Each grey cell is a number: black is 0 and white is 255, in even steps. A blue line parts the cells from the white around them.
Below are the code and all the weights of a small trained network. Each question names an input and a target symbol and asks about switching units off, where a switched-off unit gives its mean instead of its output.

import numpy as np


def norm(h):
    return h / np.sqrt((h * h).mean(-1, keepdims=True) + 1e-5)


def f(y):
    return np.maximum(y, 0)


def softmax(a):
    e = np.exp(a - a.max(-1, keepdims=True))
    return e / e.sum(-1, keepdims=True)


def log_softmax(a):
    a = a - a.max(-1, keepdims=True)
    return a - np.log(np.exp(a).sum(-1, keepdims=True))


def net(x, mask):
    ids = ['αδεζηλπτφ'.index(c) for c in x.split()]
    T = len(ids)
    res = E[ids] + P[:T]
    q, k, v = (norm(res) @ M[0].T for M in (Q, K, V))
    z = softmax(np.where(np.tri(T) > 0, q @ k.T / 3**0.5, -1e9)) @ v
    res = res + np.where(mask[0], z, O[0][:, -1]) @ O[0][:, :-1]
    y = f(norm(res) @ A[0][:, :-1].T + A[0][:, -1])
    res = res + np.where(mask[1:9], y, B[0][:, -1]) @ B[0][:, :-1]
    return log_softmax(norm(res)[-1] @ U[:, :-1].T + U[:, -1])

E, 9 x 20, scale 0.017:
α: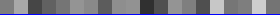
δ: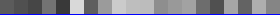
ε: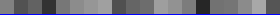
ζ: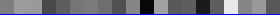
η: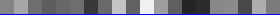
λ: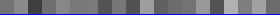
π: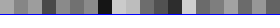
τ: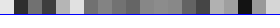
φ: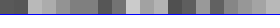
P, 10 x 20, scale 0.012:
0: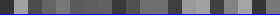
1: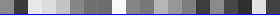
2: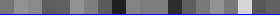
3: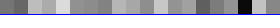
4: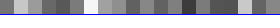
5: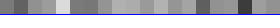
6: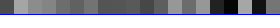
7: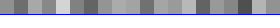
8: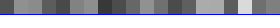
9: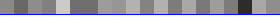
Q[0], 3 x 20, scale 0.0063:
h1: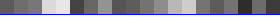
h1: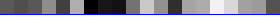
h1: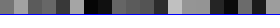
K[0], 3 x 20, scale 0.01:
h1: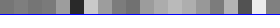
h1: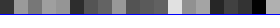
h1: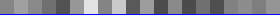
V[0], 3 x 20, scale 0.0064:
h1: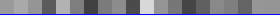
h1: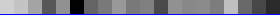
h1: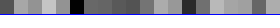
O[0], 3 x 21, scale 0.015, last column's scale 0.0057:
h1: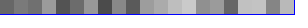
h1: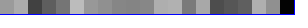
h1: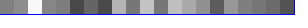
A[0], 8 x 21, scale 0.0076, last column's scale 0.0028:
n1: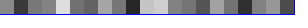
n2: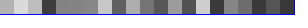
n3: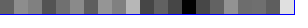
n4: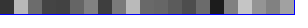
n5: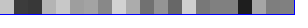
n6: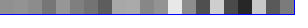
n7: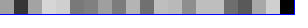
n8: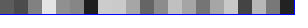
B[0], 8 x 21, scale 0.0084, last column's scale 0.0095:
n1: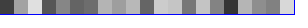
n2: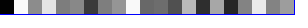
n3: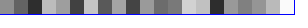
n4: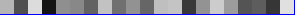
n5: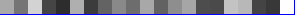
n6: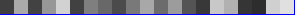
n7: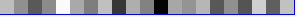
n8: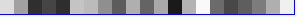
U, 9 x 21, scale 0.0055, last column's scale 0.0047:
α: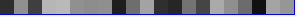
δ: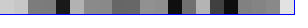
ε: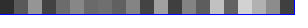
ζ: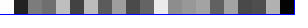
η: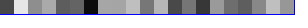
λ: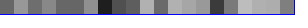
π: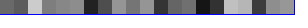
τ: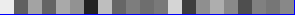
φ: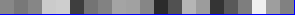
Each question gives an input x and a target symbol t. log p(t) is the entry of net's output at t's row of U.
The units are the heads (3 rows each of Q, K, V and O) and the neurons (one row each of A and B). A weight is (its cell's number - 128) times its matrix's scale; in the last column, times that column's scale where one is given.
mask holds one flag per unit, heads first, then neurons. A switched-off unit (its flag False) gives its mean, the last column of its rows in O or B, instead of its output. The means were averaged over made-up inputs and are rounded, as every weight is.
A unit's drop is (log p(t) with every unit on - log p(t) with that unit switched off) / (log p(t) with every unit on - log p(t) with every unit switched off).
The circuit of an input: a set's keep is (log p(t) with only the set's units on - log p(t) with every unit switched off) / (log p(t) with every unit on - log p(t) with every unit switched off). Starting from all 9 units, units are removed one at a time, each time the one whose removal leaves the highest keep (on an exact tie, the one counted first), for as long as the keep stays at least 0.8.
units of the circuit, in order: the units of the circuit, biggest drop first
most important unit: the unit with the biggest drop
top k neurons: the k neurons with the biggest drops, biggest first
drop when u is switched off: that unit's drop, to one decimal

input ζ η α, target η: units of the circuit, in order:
h1, n2
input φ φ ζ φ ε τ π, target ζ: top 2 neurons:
n4, n3
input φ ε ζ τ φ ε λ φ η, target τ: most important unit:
n4
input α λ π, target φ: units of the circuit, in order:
h1, n3, n2
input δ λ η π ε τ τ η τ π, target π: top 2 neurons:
n5, n8
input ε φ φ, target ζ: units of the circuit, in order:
n3, h1, n4
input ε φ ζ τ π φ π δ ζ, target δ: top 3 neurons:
n6, n3, n2
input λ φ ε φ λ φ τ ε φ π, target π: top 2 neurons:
n5, n3
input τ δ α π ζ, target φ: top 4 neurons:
n3, n2, n5, n6
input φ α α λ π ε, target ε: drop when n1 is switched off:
0.2
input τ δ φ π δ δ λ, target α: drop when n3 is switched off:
0.0
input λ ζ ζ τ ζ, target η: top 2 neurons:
n2, n4
